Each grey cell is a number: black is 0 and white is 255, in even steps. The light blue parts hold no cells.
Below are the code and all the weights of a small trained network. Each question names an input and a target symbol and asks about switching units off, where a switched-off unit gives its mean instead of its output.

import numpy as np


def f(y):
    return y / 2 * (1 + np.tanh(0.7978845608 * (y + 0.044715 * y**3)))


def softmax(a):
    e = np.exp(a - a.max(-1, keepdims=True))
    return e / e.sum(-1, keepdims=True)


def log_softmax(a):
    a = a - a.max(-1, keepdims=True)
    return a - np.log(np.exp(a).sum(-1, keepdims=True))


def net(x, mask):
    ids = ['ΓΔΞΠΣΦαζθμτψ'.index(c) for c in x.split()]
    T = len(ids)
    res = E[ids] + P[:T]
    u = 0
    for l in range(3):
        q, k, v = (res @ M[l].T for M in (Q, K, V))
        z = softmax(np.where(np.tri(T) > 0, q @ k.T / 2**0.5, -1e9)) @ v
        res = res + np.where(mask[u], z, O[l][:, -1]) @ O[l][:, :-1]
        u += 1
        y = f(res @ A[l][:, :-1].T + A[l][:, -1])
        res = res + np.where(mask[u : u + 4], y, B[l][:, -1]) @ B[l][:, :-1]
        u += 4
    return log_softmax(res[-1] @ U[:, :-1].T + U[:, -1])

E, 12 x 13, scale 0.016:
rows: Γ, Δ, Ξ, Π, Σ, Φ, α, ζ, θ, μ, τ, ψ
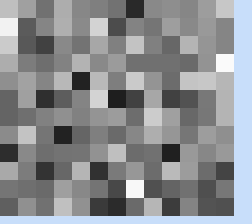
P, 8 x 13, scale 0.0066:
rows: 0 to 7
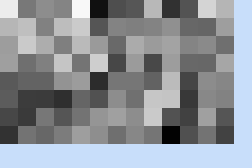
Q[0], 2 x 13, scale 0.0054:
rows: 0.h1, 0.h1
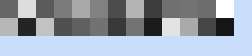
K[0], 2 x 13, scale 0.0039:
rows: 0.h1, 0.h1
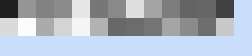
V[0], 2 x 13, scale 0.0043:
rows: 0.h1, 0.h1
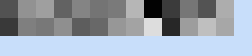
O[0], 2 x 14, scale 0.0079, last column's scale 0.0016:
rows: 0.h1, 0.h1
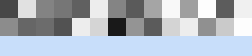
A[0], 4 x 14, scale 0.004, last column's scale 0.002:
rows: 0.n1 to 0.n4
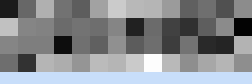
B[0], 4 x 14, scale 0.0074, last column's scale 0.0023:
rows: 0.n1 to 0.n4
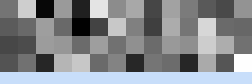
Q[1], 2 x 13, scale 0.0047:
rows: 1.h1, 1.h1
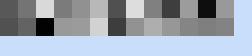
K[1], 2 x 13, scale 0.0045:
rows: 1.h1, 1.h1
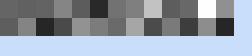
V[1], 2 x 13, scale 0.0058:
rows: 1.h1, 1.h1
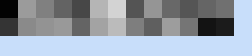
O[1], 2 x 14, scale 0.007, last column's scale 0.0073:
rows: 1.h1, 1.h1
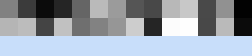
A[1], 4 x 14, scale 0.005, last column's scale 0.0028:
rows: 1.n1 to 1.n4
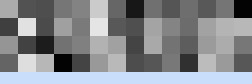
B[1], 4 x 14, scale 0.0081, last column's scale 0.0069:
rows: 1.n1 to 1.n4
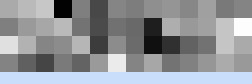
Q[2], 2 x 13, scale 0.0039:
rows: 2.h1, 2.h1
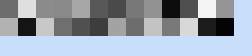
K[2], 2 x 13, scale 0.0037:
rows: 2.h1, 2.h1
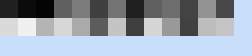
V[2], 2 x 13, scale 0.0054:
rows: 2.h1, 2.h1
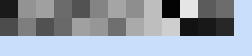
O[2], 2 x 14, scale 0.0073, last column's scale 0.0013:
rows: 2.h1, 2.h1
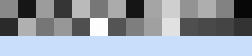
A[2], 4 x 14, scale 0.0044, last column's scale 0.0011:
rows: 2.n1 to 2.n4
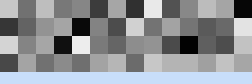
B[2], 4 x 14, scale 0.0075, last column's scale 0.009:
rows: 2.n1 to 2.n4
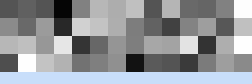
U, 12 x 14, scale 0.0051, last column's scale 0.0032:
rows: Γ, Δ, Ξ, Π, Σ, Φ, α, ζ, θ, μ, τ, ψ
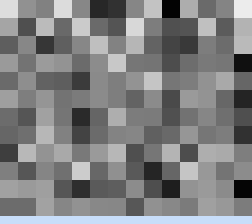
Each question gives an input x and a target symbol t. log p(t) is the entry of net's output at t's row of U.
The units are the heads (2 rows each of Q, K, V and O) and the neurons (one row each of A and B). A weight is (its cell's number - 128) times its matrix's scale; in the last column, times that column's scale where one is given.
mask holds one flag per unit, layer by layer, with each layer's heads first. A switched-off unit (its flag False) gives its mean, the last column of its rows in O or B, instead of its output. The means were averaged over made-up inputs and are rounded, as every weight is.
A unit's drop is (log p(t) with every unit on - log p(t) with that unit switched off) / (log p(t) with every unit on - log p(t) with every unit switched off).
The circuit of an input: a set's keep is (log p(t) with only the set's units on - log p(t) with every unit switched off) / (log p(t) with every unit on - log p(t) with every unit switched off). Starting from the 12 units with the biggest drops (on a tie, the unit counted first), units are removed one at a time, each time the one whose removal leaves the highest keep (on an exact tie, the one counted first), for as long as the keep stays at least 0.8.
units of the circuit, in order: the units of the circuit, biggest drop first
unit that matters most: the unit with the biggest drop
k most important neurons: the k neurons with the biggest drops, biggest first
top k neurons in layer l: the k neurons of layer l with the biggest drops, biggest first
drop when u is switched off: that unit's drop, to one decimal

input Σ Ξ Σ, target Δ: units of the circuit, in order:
0.h1, 1.h1, 2.n1
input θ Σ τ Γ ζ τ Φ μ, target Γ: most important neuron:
1.n2
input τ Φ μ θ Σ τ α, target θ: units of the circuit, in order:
2.h1, 1.n2, 0.n4, 0.n1
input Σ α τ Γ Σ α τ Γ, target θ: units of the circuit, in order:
2.h1, 1.n2
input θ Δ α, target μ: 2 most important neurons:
2.n1, 0.n4
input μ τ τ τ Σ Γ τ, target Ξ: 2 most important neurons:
0.n1, 2.n3
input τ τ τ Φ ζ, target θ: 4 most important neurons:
2.n4, 1.n4, 1.n3, 1.n2
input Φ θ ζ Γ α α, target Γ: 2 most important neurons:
1.n3, 2.n3
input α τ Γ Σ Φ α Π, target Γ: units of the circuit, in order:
0.h1, 2.n3, 2.h1, 1.n3
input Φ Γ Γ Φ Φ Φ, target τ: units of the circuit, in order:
1.n3, 2.h1, 1.h1, 1.n1
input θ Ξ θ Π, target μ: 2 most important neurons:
2.n1, 1.n2
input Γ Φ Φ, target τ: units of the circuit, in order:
2.h1, 1.n2, 1.h1, 1.n1
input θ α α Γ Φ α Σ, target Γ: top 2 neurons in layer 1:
1.n3, 1.n4
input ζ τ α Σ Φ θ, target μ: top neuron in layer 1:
1.n3
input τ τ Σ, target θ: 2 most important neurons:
1.n2, 2.n4
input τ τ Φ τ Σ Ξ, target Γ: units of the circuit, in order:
2.n1, 2.h1, 2.n2
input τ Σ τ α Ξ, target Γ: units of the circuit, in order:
2.n1, 2.h1
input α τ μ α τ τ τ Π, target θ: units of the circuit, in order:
2.h1, 0.h1, 1.n2
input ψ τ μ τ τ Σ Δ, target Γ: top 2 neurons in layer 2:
2.n1, 2.n2
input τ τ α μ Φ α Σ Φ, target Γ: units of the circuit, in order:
2.n1
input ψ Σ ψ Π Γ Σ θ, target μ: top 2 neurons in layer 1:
1.n2, 1.n3
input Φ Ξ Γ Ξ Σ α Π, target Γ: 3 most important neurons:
2.n3, 1.n3, 0.n4
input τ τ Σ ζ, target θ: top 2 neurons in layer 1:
1.n4, 1.n2
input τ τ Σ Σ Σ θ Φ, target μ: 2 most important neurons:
1.n2, 2.n1
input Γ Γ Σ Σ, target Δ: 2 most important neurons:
2.n3, 2.n1
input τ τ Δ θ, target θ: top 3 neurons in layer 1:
1.n3, 1.n4, 1.n2
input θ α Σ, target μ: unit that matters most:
2.h1
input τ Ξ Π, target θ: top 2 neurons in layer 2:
2.n4, 2.n2
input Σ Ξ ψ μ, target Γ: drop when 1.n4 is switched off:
0.1
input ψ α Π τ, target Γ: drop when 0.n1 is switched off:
0.1
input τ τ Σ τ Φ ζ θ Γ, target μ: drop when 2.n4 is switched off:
0.0
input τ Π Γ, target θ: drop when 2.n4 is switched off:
0.2
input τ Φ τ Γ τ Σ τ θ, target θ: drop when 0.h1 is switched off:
0.3
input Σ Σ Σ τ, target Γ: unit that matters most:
1.h1
